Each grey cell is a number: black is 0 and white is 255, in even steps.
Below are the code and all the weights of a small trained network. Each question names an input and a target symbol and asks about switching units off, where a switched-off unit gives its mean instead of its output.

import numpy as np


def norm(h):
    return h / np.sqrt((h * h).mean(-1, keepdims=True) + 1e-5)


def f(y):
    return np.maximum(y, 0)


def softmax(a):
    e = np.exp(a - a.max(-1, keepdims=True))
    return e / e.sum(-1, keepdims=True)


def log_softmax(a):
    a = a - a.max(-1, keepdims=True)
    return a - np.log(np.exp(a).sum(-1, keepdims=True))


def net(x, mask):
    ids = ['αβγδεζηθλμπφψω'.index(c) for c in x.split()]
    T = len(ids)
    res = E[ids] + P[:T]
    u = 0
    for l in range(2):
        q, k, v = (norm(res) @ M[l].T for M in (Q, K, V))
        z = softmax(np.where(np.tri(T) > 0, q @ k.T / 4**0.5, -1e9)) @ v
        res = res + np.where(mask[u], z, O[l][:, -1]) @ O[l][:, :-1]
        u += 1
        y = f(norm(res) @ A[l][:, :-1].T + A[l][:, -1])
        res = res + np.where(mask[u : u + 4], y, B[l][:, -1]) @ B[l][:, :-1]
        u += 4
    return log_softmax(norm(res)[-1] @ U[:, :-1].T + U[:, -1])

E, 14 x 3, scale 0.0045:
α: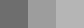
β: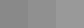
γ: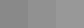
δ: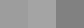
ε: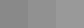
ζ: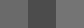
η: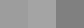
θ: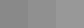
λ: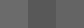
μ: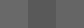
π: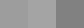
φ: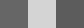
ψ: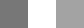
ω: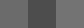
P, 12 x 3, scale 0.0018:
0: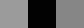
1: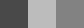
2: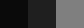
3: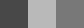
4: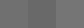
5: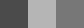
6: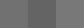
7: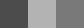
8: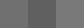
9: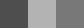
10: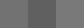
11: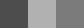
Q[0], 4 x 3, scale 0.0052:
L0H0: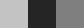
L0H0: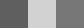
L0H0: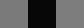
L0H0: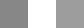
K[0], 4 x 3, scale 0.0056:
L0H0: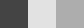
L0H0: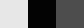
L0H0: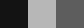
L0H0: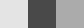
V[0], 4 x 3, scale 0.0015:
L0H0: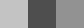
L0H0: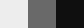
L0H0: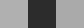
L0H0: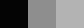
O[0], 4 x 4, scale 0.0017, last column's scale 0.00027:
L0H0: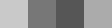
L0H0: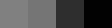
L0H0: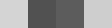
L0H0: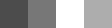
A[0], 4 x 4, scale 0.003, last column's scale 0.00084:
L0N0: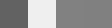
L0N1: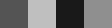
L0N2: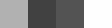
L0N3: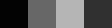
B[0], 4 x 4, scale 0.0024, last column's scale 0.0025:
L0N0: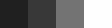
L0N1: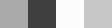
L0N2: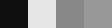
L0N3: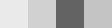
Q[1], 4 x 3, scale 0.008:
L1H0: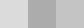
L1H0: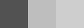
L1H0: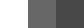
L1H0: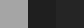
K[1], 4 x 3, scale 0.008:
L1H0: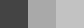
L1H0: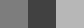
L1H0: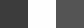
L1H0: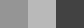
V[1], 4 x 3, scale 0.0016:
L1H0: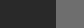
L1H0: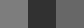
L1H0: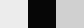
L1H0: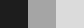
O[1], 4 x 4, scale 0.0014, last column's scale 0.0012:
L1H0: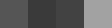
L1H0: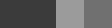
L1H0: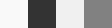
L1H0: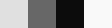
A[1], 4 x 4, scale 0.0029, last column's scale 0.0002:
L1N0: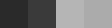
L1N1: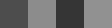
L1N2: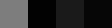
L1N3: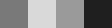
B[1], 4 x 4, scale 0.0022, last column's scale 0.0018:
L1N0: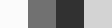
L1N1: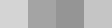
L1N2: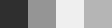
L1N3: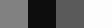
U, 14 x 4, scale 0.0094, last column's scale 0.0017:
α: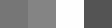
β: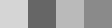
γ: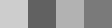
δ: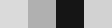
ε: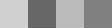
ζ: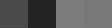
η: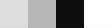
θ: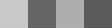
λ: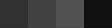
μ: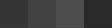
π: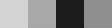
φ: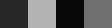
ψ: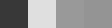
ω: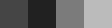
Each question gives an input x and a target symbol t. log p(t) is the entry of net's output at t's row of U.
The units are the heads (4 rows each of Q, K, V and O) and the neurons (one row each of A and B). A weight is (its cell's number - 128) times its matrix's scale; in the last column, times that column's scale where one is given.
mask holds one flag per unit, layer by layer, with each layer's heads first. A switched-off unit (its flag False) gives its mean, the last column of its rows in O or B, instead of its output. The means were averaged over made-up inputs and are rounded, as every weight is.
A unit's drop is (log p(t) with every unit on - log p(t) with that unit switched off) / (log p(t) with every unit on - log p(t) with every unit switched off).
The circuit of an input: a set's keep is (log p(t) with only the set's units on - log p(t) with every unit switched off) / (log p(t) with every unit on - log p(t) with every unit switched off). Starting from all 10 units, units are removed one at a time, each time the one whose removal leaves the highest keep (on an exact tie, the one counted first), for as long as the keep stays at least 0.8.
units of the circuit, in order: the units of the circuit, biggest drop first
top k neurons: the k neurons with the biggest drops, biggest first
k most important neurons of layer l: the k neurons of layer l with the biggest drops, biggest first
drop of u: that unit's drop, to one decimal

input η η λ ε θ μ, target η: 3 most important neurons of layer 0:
L0N0; L0N3; L0N2
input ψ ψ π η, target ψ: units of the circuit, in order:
L0H0; L0N0
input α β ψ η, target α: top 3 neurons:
L1N0; L0N3; L0N0
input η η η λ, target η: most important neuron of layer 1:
L1N0
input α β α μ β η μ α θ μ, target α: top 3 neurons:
L1N2; L0N0; L0N3
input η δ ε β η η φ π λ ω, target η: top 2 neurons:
L0N3; L0N0
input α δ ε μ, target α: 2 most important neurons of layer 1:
L1N2; L1N3
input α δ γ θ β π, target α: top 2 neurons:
L1N0; L0N3
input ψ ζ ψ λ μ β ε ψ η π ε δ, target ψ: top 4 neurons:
L1N0; L0N3; L0N0; L0N1
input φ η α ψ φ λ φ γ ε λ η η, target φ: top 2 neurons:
L0N0; L1N0
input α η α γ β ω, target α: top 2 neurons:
L1N2; L0N3
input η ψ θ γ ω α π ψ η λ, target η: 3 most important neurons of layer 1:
L1N0; L1N1; L1N3
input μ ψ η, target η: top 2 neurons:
L0N3; L0N1
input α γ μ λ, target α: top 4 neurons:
L1N2; L0N0; L0N3; L1N3
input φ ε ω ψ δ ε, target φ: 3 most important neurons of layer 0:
L0N1; L0N0; L0N2
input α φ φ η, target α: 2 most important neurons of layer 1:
L1N0; L1N1
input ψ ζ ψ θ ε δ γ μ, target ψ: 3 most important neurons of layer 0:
L0N3; L0N0; L0N2
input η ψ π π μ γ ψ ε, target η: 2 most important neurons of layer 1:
L1N0; L1N3
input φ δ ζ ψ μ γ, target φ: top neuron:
L0N1
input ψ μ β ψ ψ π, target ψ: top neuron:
L1N0
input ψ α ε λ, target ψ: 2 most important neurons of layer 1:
L1N2; L1N3
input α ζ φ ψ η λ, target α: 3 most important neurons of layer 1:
L1N2; L1N3; L1N1
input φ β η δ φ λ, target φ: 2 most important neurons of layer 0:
L0N3; L0N0
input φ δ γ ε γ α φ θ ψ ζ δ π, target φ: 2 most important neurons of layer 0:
L0N0; L0N3
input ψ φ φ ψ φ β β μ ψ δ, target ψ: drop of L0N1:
-0.1
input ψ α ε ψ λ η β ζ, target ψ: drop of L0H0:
0.3
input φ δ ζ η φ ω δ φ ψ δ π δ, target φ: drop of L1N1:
0.0
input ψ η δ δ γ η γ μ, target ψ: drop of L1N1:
0.2
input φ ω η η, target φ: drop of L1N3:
0.1
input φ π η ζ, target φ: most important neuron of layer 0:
L0N3
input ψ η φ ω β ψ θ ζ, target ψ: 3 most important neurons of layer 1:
L1N2; L1N3; L1N1
